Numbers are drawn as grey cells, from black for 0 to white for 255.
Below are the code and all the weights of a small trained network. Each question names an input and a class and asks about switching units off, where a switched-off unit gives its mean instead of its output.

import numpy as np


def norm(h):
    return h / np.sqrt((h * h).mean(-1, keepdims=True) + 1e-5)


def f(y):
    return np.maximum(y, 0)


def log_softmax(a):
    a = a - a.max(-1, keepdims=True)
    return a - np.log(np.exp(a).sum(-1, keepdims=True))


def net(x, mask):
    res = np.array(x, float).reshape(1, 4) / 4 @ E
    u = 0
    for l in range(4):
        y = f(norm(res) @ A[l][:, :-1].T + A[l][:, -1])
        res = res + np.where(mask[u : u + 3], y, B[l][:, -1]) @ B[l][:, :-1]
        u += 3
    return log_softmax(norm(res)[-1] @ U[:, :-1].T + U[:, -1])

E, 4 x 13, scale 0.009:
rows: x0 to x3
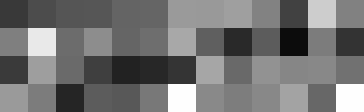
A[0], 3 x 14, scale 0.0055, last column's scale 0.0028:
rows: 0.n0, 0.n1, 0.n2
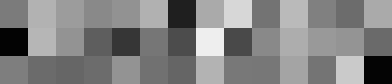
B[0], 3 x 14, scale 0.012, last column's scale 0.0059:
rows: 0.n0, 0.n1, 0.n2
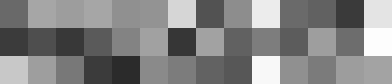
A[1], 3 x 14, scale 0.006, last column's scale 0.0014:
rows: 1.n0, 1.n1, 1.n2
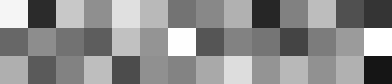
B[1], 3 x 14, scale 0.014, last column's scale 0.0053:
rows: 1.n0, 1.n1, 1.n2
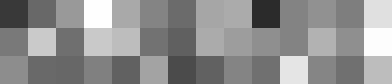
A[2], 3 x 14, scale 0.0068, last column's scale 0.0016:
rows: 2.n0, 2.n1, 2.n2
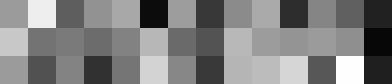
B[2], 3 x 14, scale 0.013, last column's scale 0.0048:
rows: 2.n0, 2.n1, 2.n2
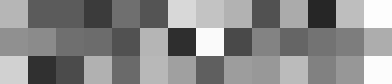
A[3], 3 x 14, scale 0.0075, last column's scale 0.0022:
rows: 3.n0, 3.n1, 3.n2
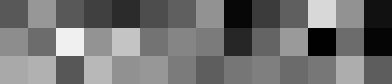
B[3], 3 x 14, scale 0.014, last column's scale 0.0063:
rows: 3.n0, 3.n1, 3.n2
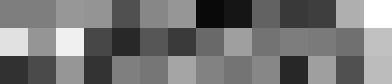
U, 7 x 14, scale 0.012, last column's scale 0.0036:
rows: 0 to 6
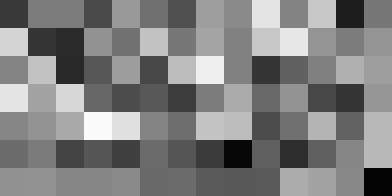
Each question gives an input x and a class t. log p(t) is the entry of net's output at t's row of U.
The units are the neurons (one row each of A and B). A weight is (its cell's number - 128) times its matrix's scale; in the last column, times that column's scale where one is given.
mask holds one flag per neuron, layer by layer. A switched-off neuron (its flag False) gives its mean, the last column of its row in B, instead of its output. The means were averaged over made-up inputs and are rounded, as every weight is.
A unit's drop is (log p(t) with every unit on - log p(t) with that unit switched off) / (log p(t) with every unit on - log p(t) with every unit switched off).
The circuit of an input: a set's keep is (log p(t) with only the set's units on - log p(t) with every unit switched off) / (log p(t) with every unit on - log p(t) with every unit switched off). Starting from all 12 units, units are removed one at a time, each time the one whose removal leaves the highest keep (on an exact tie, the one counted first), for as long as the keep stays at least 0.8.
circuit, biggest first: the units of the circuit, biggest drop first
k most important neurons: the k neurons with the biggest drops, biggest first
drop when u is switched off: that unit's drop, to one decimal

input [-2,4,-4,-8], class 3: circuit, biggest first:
3.n1
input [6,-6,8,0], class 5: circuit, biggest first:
0.n1, 3.n0
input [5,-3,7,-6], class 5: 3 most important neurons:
3.n0, 0.n1, 1.n1
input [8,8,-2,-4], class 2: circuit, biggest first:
2.n0, 0.n1
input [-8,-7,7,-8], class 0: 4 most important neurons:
2.n0, 0.n1, 3.n0, 0.n0
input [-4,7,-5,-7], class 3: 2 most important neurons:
3.n1, 2.n0
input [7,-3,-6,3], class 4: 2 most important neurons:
1.n1, 1.n0
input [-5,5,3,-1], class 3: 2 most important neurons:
2.n0, 3.n1
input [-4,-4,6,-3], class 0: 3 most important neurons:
0.n0, 0.n1, 3.n0
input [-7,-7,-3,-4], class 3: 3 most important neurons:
3.n1, 0.n0, 1.n1
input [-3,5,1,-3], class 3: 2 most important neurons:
3.n1, 1.n1
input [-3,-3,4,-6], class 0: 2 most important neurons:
0.n1, 3.n0
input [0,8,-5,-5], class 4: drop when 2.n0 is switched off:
-0.1
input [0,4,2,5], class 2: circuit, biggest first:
2.n0
